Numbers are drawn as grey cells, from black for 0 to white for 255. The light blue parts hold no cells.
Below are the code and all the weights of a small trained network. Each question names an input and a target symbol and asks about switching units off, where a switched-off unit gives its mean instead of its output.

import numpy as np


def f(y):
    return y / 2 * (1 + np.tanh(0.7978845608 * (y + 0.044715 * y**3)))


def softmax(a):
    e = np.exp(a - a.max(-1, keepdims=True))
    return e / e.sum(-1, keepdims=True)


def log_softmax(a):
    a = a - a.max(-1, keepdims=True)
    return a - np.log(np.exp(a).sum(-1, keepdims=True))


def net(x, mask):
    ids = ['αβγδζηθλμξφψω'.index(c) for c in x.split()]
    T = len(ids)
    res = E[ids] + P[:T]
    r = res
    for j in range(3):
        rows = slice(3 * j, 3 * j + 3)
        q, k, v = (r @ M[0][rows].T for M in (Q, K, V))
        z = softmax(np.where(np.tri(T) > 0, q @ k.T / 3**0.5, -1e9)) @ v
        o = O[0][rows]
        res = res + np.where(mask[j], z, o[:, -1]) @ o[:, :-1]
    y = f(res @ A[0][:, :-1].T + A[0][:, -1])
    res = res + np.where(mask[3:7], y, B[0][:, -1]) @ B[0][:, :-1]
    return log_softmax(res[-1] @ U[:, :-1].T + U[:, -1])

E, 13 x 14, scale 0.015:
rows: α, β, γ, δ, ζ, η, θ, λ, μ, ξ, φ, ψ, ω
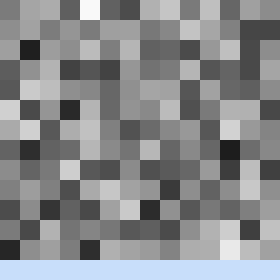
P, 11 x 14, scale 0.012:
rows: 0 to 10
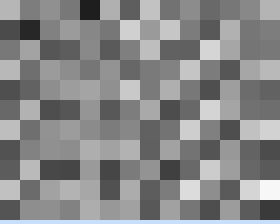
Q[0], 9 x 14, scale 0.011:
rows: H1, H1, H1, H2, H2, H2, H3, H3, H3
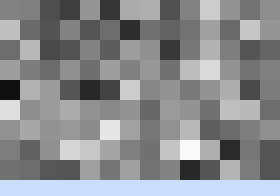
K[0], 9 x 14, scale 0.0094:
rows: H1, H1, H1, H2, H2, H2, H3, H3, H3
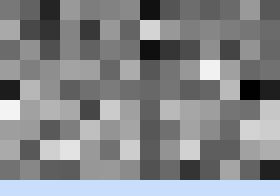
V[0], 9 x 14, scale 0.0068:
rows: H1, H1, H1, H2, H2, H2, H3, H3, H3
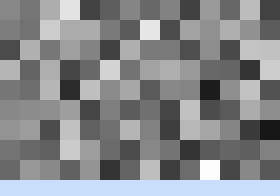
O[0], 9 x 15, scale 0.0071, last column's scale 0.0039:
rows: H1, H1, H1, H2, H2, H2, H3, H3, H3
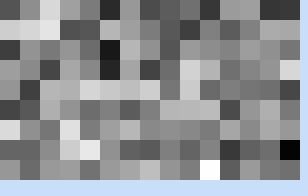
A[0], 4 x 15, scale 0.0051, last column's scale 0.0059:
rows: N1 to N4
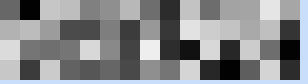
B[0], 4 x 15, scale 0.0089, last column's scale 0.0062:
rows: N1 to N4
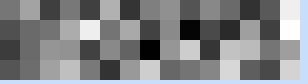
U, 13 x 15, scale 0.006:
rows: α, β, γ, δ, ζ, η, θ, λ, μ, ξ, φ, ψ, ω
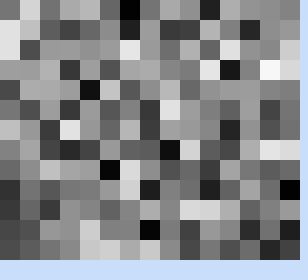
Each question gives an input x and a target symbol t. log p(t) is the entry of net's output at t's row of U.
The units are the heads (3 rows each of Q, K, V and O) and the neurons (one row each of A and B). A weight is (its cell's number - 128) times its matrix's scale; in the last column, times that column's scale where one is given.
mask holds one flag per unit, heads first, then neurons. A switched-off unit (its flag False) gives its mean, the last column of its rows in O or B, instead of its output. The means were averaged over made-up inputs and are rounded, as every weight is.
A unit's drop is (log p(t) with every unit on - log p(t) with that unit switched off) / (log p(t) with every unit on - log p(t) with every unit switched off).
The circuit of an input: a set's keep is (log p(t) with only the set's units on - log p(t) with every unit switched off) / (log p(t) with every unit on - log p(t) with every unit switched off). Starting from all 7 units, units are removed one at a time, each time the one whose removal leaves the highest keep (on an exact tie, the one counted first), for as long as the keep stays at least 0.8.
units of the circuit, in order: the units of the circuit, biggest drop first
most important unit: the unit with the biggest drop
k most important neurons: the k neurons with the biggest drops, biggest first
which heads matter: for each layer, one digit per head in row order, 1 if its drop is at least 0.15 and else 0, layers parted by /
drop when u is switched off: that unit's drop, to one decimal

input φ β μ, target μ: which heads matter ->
110
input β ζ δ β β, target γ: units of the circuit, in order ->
H3, N2
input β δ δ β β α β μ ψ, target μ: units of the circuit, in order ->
H1
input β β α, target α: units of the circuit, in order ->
N3, H2
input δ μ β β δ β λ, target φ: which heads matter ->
010
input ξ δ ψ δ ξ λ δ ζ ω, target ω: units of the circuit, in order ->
N2, H3
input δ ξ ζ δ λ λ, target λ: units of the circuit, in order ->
N3, N2, N4
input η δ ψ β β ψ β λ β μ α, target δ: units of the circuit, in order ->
N2, N1, H1
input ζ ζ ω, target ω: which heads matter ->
001
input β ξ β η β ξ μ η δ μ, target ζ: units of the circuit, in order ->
H2, N1
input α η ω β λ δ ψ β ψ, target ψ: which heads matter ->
001
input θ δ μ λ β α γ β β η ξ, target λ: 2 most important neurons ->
N2, N4
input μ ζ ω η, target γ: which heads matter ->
010
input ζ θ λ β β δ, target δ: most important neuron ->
N1
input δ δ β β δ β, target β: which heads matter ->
110
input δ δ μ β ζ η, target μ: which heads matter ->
100
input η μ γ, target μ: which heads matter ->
110
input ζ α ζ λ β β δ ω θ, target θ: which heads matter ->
001
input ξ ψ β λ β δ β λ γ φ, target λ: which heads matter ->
001
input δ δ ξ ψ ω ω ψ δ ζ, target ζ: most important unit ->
N3
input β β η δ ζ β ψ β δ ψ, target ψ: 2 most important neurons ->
N2, N1
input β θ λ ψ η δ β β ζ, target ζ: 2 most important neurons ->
N3, N2
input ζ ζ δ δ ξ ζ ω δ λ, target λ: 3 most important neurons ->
N3, N2, N4
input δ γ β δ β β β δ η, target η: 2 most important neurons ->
N3, N4
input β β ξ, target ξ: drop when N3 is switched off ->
0.9
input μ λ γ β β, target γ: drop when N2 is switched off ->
0.2
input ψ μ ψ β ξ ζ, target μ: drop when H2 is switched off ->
0.1
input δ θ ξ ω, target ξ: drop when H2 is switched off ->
-0.1
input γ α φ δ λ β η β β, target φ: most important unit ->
H1
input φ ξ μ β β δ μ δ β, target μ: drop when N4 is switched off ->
0.0
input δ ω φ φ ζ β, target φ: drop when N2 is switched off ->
0.2
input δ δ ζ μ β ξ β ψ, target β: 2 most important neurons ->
N2, N1
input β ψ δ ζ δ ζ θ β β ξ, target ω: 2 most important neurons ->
N2, N1
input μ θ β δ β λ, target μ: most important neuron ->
N1
